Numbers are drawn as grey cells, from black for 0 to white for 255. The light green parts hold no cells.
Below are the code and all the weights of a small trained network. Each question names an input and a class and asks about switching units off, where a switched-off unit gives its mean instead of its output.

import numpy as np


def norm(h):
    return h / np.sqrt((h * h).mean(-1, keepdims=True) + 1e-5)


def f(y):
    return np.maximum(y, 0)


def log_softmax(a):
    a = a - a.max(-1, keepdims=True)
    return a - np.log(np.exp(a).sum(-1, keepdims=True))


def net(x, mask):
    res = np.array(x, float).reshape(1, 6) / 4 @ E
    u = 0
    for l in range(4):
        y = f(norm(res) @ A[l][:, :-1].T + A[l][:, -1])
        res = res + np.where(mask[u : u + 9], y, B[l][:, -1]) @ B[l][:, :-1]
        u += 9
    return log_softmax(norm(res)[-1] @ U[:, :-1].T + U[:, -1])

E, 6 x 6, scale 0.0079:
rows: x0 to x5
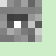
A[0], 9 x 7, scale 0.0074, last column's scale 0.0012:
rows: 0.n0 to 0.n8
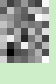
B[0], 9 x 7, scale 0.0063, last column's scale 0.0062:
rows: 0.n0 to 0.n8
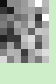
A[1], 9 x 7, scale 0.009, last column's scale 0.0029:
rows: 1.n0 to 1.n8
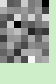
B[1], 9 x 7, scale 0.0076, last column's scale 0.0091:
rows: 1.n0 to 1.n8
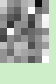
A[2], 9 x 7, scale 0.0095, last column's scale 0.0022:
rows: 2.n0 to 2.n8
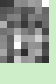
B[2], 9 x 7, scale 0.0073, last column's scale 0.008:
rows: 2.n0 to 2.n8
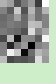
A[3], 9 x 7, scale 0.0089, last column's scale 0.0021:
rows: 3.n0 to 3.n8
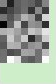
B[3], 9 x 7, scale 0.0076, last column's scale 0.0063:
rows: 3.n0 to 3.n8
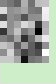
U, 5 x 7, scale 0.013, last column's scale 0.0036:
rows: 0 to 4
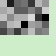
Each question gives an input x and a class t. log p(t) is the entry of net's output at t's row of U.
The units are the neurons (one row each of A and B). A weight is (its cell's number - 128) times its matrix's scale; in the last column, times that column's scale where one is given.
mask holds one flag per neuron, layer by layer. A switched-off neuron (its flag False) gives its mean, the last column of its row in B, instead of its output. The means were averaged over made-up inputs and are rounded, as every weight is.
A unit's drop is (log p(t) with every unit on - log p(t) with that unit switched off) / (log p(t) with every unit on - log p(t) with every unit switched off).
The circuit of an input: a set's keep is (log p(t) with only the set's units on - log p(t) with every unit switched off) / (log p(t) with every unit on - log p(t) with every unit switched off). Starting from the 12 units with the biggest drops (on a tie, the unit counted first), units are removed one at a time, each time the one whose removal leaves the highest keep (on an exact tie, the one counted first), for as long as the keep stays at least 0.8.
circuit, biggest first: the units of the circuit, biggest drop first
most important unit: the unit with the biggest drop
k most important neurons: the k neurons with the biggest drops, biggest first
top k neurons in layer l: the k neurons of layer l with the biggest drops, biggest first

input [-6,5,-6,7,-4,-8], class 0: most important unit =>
2.n8
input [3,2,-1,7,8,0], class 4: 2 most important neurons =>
[0.n5, 2.n5]
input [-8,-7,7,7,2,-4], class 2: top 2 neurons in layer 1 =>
[1.n3, 1.n7]
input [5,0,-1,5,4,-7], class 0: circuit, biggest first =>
[0.n4, 2.n8]
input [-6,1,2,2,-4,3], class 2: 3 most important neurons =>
[3.n3, 2.n1, 1.n7]
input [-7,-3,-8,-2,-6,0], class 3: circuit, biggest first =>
[3.n5, 3.n2]
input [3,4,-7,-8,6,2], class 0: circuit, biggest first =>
[1.n3, 3.n5, 3.n7]
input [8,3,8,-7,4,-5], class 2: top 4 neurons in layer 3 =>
[3.n4, 3.n5, 3.n7, 3.n2]
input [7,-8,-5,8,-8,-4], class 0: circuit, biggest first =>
[2.n8, 2.n6]
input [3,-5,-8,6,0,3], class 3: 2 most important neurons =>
[1.n4, 1.n3]
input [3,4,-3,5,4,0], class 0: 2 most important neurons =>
[0.n0, 3.n4]
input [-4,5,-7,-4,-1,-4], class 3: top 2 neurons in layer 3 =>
[3.n5, 3.n8]
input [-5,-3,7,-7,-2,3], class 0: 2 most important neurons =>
[1.n3, 3.n7]
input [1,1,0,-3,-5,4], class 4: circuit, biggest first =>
[0.n0]
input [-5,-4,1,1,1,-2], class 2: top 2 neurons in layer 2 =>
[2.n1, 2.n5]
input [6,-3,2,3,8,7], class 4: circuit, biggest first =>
[0.n5, 2.n5]
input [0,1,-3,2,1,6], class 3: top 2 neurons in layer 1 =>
[1.n3, 1.n4]
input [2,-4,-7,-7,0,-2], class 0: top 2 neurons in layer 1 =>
[1.n3, 1.n8]
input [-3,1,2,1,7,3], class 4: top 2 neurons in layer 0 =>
[0.n5, 0.n1]
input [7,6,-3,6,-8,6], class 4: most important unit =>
0.n6
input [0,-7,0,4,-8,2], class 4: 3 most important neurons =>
[0.n0, 0.n6, 1.n3]
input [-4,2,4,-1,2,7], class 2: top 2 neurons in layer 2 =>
[2.n1, 2.n4]
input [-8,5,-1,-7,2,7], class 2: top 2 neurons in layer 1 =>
[1.n2, 1.n8]
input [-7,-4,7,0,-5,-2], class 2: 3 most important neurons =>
[3.n3, 2.n1, 1.n5]
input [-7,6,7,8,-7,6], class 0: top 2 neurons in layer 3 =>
[3.n0, 3.n4]
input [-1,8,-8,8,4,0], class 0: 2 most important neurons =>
[2.n6, 2.n8]
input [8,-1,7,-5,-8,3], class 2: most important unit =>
0.n8
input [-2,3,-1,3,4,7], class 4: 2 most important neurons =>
[1.n3, 0.n1]
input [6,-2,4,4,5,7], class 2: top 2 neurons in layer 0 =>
[0.n8, 0.n0]
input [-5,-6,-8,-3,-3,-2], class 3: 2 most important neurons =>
[3.n5, 3.n8]
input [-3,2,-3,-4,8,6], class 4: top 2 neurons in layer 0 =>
[0.n1, 0.n5]
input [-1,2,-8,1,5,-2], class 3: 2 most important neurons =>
[3.n5, 3.n8]
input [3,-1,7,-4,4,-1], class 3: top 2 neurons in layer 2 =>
[2.n7, 2.n0]
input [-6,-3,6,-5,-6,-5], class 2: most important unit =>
3.n3
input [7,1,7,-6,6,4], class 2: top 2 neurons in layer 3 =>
[3.n4, 3.n5]
